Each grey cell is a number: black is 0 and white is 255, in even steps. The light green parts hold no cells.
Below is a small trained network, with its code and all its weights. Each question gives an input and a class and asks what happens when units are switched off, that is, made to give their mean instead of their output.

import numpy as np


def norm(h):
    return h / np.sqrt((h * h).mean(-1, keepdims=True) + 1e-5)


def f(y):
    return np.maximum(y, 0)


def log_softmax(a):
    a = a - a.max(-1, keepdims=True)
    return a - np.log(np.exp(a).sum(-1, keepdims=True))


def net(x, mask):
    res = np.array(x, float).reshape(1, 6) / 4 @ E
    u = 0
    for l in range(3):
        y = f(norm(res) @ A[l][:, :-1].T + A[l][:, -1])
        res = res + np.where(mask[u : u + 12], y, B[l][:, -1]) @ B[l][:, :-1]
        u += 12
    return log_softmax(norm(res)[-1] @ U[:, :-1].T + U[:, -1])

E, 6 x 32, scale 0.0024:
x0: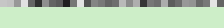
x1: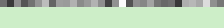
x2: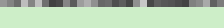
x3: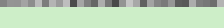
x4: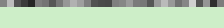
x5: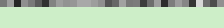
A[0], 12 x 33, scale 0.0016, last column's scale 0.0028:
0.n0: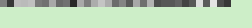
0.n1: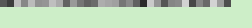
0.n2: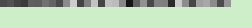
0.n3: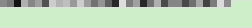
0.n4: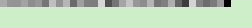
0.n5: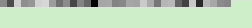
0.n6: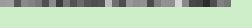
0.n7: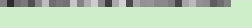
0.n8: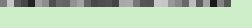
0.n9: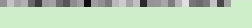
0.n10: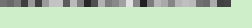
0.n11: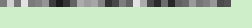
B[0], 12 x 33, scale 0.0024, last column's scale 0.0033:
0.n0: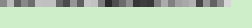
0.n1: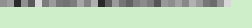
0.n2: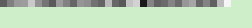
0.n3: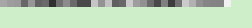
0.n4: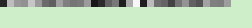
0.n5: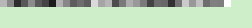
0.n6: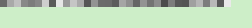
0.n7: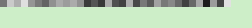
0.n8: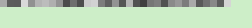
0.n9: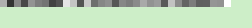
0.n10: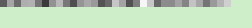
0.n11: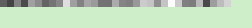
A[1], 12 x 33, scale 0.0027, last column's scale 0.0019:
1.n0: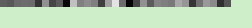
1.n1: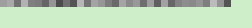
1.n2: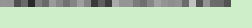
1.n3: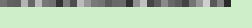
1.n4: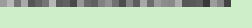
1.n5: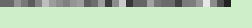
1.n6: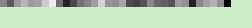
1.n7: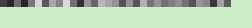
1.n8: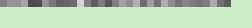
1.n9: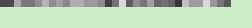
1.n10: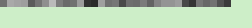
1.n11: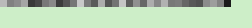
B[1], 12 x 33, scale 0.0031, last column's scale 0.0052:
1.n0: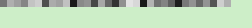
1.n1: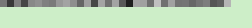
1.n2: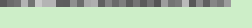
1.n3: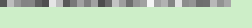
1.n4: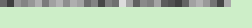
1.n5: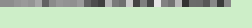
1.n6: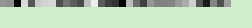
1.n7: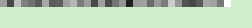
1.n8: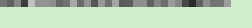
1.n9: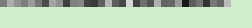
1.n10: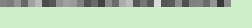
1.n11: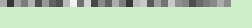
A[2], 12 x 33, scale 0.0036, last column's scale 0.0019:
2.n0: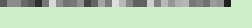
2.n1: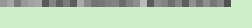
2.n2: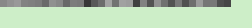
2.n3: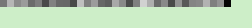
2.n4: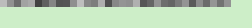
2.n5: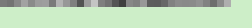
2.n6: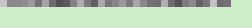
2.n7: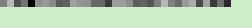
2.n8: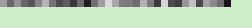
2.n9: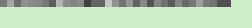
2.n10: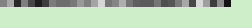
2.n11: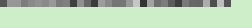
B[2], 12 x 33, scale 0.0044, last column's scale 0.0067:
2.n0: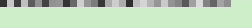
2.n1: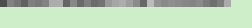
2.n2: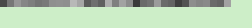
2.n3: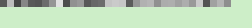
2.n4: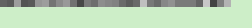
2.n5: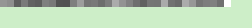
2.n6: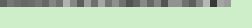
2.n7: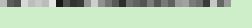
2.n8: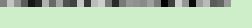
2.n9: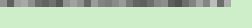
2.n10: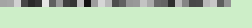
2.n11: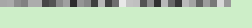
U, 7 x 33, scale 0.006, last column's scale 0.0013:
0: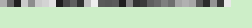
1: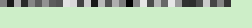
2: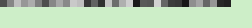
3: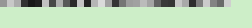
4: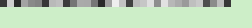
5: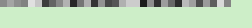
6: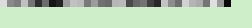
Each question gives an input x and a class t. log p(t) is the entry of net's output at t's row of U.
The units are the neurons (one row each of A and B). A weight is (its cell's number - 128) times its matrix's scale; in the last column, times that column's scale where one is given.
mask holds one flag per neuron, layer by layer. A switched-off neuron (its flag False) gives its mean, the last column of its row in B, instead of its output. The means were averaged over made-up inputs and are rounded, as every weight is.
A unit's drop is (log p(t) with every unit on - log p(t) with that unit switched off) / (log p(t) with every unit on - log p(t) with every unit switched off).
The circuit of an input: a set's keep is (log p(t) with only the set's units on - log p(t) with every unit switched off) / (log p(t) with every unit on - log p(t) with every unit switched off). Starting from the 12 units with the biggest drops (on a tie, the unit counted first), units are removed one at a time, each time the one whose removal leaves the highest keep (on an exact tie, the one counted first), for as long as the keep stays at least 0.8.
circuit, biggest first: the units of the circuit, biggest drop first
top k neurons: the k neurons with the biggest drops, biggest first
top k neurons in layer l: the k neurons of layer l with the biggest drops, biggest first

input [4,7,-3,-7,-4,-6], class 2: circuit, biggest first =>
1.n9
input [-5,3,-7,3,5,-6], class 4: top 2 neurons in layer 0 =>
0.n10, 0.n3
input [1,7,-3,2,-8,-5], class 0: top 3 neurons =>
1.n6, 0.n0, 0.n6
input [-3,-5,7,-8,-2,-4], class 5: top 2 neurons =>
1.n0, 2.n11
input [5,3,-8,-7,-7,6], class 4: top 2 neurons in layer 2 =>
2.n0, 2.n7
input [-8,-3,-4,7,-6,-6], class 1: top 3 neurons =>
1.n7, 1.n0, 0.n2
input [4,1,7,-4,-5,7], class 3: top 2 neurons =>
2.n10, 0.n3
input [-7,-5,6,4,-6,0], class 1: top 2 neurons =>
1.n7, 0.n8
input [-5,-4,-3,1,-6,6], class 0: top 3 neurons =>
0.n5, 1.n6, 0.n9
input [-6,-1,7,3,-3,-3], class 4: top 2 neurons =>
1.n3, 2.n3
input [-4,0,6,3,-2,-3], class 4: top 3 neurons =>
1.n3, 2.n3, 0.n9
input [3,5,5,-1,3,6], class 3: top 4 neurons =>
2.n10, 0.n6, 0.n3, 1.n4
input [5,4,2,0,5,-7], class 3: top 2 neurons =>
2.n8, 0.n5
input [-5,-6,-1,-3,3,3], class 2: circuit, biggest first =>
0.n6
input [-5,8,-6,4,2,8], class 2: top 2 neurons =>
1.n9, 0.n5
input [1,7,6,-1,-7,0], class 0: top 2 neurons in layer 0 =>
0.n0, 0.n6
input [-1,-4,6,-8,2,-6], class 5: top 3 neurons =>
1.n0, 2.n11, 0.n3
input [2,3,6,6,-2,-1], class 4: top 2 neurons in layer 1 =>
1.n3, 1.n0
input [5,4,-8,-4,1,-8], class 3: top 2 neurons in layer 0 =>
0.n5, 0.n11
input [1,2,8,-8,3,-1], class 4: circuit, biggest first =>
1.n3
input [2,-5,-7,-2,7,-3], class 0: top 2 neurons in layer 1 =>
1.n2, 1.n3
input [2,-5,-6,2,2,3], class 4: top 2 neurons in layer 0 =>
0.n10, 0.n7
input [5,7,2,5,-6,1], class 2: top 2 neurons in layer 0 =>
0.n8, 0.n7
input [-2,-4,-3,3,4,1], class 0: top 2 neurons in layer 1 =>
1.n9, 1.n2
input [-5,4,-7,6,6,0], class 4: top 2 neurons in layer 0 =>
0.n10, 0.n0
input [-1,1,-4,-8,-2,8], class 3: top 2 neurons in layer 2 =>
2.n10, 2.n4
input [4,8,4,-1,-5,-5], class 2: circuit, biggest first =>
1.n9
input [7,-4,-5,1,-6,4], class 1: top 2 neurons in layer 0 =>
0.n9, 0.n8
